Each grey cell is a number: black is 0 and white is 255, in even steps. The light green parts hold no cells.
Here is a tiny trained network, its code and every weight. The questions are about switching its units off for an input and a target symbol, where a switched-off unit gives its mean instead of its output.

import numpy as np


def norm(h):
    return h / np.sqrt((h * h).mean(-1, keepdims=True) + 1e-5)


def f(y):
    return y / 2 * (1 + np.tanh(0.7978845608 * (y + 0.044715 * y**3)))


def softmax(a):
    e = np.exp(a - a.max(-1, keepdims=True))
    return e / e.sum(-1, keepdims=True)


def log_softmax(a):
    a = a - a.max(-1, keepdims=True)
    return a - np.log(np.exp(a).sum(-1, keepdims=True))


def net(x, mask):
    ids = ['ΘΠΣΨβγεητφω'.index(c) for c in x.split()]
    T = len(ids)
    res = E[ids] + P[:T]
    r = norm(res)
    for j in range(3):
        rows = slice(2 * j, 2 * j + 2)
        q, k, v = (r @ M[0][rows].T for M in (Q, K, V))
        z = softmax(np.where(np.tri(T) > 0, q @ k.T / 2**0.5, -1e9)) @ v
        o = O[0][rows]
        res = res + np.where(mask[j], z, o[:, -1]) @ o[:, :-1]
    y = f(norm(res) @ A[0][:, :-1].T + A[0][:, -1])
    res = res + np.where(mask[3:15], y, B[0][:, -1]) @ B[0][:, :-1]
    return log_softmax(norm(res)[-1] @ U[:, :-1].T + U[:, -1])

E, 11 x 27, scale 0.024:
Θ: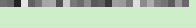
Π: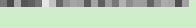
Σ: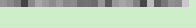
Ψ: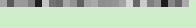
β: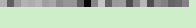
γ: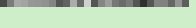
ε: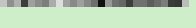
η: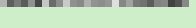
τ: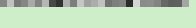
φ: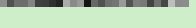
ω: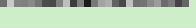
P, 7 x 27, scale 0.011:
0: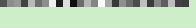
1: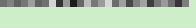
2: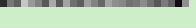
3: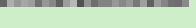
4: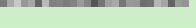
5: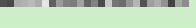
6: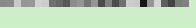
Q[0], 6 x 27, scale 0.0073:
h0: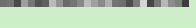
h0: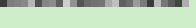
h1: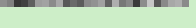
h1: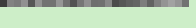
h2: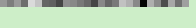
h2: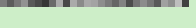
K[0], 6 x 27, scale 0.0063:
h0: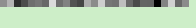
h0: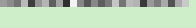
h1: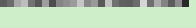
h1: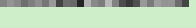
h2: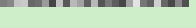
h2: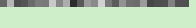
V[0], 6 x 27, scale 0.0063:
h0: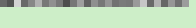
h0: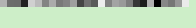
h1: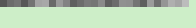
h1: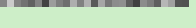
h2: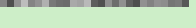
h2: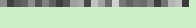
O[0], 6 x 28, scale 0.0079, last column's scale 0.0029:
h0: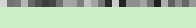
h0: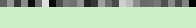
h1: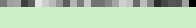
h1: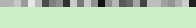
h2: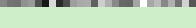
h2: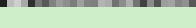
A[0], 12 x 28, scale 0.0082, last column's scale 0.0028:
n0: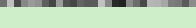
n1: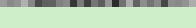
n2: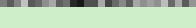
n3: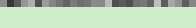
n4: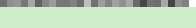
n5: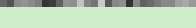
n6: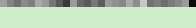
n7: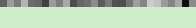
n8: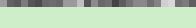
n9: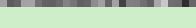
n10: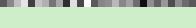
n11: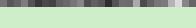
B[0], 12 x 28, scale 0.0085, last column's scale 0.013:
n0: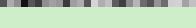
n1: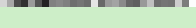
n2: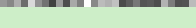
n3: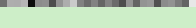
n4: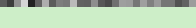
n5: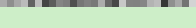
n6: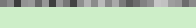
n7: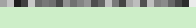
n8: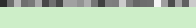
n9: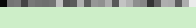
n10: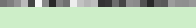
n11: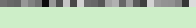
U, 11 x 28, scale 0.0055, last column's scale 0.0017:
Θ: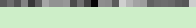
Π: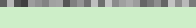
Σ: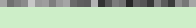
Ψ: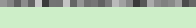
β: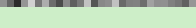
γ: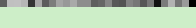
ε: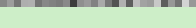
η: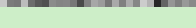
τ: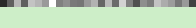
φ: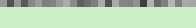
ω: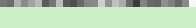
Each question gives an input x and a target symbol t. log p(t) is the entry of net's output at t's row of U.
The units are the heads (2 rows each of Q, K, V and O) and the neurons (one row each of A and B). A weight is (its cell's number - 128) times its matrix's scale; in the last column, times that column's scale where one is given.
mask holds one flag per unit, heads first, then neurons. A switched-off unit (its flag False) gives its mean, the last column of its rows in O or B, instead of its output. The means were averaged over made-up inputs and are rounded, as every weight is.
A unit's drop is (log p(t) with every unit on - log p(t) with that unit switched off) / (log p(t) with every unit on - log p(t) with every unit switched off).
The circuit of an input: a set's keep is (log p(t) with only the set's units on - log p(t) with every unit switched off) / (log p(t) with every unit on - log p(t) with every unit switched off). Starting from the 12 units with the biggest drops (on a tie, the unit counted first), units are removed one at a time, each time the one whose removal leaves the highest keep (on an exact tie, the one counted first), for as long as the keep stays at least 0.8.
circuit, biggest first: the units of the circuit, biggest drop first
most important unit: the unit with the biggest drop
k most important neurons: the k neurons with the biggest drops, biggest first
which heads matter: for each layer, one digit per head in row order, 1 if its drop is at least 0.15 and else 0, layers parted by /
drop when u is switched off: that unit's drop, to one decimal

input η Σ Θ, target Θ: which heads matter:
100
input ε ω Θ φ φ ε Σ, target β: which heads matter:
001
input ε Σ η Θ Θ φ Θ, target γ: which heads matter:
011
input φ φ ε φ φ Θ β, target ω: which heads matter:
000
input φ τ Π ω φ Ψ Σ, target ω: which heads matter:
110
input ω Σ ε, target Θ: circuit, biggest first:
h0
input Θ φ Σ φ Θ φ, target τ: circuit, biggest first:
h1, h0, n1
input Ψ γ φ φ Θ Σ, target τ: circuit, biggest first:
h0, n1
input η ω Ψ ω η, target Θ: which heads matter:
000
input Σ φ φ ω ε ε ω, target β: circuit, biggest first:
h2, h1, n6, n9
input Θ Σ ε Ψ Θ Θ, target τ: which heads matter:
111
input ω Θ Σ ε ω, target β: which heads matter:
011
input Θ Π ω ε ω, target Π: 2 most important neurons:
n0, n9
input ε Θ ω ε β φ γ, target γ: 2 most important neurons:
n3, n10
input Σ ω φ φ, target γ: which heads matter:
011
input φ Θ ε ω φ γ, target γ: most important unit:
n3
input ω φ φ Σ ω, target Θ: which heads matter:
110
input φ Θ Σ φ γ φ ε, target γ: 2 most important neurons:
n10, n1
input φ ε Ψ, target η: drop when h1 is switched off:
0.0
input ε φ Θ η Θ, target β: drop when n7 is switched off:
0.1
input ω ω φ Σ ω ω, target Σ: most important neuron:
n9
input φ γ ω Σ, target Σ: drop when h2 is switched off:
0.3
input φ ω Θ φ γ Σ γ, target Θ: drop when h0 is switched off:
0.3
